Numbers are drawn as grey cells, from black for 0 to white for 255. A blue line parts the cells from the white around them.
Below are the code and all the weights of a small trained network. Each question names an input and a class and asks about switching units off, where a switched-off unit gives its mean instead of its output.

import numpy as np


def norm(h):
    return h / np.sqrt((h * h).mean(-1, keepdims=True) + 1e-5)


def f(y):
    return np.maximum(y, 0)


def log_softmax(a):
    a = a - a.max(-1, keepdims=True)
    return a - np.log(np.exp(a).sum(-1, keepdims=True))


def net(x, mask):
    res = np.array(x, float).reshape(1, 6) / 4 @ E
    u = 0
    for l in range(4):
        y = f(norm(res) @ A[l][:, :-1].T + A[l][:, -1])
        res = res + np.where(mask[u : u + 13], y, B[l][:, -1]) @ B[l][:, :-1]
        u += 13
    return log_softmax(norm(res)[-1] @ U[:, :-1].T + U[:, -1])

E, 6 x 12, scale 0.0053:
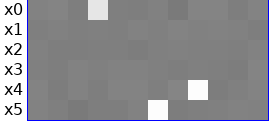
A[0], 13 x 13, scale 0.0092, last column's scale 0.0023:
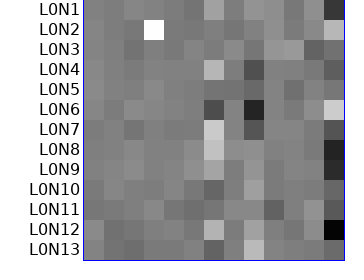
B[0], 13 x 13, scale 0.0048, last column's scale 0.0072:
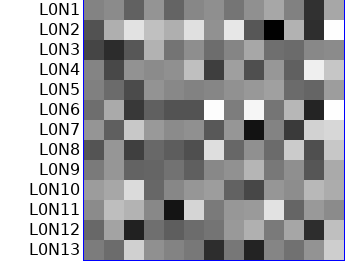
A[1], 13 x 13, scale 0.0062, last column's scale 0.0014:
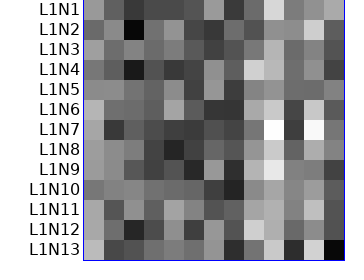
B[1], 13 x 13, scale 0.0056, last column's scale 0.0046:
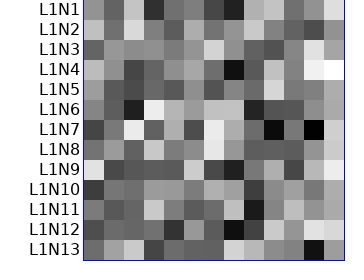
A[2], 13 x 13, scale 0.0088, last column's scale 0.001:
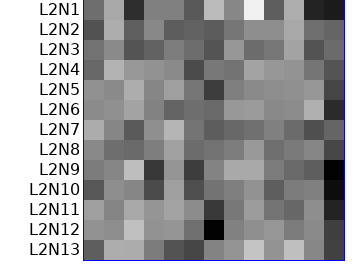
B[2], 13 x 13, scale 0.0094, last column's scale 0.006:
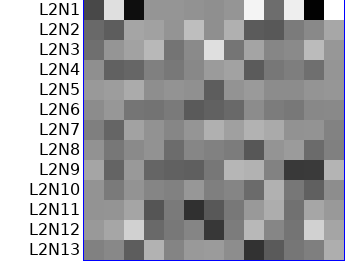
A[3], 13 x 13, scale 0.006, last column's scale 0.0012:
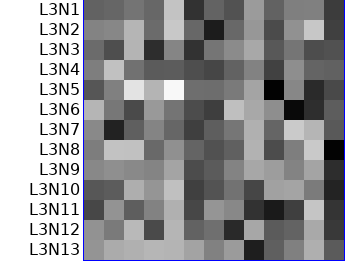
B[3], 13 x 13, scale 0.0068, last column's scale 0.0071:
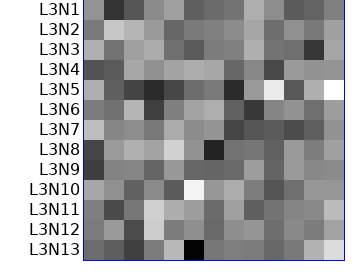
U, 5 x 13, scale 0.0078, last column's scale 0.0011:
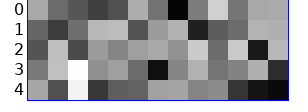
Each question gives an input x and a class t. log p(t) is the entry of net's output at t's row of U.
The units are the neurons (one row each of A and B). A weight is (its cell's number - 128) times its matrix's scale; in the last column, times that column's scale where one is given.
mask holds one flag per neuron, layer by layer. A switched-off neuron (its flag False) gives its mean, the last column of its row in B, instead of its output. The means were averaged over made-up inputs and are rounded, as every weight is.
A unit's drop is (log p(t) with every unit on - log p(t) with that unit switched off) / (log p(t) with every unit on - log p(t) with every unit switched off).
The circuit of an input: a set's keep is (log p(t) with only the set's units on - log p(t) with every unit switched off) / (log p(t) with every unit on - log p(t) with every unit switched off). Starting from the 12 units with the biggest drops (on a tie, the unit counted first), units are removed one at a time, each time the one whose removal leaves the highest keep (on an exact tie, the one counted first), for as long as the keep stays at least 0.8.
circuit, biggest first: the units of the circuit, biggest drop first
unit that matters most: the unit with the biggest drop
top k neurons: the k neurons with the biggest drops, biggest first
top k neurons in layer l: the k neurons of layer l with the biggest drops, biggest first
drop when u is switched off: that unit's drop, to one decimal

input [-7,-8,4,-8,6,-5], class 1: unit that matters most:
L0N2
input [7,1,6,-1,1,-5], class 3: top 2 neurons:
(L0N8; L0N12)
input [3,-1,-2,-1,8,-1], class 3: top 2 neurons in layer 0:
(L0N6; L0N13)
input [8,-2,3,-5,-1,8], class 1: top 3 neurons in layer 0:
(L0N7; L0N6; L0N4)
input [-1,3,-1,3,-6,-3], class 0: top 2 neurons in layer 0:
(L0N2; L0N6)
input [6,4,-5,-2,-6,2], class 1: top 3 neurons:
(L2N1; L0N7; L0N4)
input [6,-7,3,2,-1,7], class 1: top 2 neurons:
(L0N7; L0N6)
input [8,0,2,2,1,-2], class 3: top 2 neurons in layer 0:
(L0N6; L0N8)
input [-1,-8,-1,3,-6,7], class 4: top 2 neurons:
(L0N2; L1N13)
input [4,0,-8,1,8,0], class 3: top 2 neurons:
(L0N6; L0N13)
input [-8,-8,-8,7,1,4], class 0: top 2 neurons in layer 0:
(L0N2; L0N13)
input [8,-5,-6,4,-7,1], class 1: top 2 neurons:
(L0N4; L0N7)
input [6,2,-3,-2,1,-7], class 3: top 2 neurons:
(L0N8; L0N12)
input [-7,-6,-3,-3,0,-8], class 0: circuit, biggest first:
(L0N2)
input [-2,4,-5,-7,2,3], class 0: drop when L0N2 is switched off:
1.8
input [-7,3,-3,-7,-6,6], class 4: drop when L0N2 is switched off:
2.0
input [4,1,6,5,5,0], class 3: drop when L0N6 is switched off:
1.2
